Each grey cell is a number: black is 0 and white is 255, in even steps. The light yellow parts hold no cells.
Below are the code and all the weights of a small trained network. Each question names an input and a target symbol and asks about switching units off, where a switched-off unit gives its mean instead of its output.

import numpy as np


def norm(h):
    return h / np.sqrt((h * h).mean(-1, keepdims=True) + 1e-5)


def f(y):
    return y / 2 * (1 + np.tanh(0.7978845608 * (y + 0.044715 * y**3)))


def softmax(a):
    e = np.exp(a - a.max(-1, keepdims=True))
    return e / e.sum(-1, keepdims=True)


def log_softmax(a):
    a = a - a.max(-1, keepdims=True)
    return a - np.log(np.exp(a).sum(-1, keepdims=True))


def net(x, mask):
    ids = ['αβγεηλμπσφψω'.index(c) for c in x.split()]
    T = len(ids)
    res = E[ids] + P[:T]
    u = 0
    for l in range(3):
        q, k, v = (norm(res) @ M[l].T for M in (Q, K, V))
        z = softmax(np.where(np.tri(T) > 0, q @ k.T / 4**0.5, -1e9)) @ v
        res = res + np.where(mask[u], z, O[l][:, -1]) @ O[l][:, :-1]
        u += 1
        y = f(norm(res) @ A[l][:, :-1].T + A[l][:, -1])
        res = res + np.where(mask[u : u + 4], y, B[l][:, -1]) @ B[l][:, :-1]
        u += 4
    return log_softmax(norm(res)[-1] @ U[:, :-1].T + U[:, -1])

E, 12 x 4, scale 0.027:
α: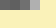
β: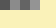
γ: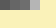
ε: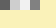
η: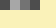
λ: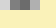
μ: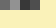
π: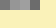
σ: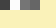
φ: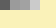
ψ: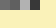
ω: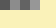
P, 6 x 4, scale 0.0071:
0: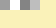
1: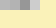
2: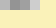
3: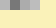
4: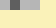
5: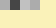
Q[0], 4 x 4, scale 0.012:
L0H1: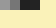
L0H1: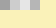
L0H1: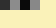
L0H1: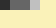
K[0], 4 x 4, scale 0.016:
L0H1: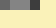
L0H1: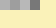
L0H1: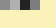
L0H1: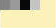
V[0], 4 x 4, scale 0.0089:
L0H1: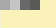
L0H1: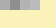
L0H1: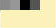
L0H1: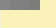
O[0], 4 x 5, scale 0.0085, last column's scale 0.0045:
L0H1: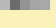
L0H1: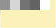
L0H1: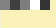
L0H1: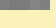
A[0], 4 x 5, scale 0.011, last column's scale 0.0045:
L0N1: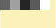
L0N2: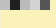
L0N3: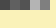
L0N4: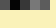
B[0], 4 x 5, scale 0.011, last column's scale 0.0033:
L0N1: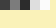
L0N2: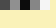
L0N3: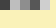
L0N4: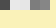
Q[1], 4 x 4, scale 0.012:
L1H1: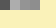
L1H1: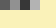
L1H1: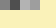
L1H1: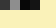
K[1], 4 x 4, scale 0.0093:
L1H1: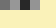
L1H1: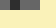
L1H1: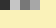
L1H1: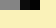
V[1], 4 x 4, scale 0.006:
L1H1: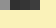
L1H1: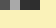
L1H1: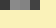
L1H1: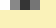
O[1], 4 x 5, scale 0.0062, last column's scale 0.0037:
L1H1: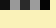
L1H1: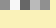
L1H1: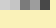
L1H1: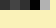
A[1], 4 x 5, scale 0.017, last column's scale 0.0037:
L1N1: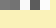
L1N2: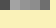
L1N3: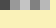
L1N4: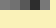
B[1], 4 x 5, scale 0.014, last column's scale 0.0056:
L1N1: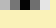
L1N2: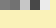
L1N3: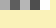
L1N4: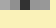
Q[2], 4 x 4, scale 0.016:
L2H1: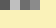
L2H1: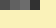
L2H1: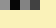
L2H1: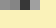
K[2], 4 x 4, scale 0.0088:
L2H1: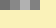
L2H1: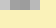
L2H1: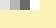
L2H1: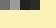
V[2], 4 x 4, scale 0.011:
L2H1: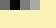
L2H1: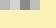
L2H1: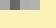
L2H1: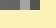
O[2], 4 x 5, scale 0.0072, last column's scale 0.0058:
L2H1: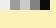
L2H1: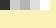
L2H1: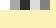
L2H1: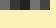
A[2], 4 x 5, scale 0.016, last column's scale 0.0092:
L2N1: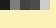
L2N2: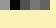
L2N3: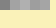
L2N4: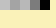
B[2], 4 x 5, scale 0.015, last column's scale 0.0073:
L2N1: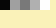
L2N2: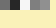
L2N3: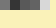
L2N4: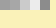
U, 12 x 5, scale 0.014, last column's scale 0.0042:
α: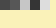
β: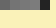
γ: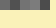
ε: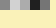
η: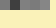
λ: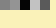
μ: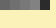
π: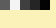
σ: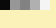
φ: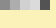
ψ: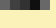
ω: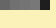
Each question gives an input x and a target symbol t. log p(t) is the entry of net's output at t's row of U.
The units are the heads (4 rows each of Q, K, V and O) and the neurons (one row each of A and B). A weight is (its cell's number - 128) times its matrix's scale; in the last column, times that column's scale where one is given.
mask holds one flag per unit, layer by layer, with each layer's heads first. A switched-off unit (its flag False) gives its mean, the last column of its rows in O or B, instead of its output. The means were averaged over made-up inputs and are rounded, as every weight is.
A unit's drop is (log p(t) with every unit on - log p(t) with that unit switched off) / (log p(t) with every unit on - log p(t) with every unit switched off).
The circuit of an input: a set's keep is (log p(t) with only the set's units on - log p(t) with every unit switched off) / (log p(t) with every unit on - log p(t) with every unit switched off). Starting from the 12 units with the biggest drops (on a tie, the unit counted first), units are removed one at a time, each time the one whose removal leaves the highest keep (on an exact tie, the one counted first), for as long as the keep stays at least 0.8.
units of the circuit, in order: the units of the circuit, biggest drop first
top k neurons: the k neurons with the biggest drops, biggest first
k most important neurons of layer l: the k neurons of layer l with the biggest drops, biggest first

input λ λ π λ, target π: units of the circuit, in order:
L0H1
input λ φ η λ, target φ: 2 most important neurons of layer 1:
L1N1, L1N4
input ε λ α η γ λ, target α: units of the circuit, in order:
L2H1, L2N2
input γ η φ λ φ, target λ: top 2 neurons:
L1N1, L0N2
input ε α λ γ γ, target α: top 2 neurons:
L1N3, L1N2
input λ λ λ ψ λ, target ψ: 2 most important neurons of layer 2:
L2N1, L2N4
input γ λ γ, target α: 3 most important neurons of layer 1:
L1N2, L1N3, L1N1
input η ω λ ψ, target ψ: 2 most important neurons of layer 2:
L2N2, L2N4
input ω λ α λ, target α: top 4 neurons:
L2N2, L0N3, L0N2, L1N3
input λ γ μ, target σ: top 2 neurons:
L0N2, L2N1
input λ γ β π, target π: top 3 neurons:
L0N2, L1N1, L2N3
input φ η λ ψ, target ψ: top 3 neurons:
L1N1, L2N2, L0N2
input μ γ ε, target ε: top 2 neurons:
L1N1, L1N3
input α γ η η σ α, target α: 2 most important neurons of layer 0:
L0N4, L0N1
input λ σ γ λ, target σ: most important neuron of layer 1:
L1N3
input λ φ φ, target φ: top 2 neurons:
L2N4, L1N3
